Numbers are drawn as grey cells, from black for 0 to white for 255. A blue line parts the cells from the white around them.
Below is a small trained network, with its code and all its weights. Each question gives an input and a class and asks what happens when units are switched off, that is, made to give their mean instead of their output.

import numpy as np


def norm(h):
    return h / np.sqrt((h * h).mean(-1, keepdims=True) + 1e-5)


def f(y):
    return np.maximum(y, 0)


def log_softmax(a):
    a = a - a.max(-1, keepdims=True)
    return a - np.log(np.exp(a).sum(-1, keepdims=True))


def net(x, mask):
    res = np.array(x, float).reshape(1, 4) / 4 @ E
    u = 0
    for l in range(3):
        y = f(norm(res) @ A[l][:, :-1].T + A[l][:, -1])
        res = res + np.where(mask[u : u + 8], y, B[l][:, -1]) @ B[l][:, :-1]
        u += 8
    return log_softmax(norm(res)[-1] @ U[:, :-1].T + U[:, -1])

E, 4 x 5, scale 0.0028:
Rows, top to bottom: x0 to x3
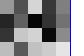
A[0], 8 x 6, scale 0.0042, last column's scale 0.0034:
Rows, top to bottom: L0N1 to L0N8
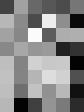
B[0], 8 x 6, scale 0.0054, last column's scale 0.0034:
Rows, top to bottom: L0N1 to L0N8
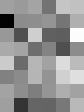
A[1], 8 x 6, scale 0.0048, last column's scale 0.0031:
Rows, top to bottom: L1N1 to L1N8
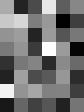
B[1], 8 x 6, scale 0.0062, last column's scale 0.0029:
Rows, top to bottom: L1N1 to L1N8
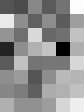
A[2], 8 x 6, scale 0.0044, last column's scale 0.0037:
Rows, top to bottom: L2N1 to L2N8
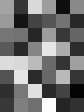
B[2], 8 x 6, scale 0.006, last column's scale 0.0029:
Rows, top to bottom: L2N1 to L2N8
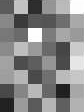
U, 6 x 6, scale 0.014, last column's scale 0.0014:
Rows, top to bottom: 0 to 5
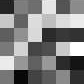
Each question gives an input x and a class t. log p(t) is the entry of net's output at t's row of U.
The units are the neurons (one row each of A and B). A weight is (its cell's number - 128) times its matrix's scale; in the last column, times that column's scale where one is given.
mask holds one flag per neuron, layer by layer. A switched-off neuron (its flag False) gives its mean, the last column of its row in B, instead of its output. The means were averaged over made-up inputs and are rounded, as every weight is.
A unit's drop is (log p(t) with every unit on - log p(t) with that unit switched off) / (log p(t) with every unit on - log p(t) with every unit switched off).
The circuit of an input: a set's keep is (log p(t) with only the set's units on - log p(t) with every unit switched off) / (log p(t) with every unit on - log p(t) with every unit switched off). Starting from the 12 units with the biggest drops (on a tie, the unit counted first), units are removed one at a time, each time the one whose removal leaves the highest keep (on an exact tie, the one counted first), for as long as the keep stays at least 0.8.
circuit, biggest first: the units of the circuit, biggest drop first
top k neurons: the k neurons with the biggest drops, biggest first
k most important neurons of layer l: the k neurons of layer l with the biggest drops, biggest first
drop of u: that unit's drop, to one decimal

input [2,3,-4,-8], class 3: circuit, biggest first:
[L1N8]
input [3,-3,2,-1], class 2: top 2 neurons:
[L0N3, L1N8]
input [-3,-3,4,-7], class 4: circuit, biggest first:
[L1N2, L2N5, L0N4]
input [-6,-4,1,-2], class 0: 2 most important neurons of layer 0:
[L0N3, L0N2]
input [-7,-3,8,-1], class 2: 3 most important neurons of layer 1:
[L1N8, L1N7, L1N6]
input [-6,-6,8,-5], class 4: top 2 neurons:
[L1N2, L2N5]
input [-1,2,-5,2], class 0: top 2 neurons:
[L1N4, L0N3]
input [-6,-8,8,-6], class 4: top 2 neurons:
[L1N2, L2N5]
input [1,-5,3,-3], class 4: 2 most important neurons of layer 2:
[L2N5, L2N1]
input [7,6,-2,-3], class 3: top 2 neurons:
[L0N3, L1N5]
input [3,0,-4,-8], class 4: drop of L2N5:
0.1
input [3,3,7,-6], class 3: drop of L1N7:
-0.1
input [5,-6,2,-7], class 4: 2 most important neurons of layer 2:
[L2N5, L2N1]
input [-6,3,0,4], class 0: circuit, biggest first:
[L1N4]
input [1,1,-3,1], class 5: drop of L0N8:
1.1
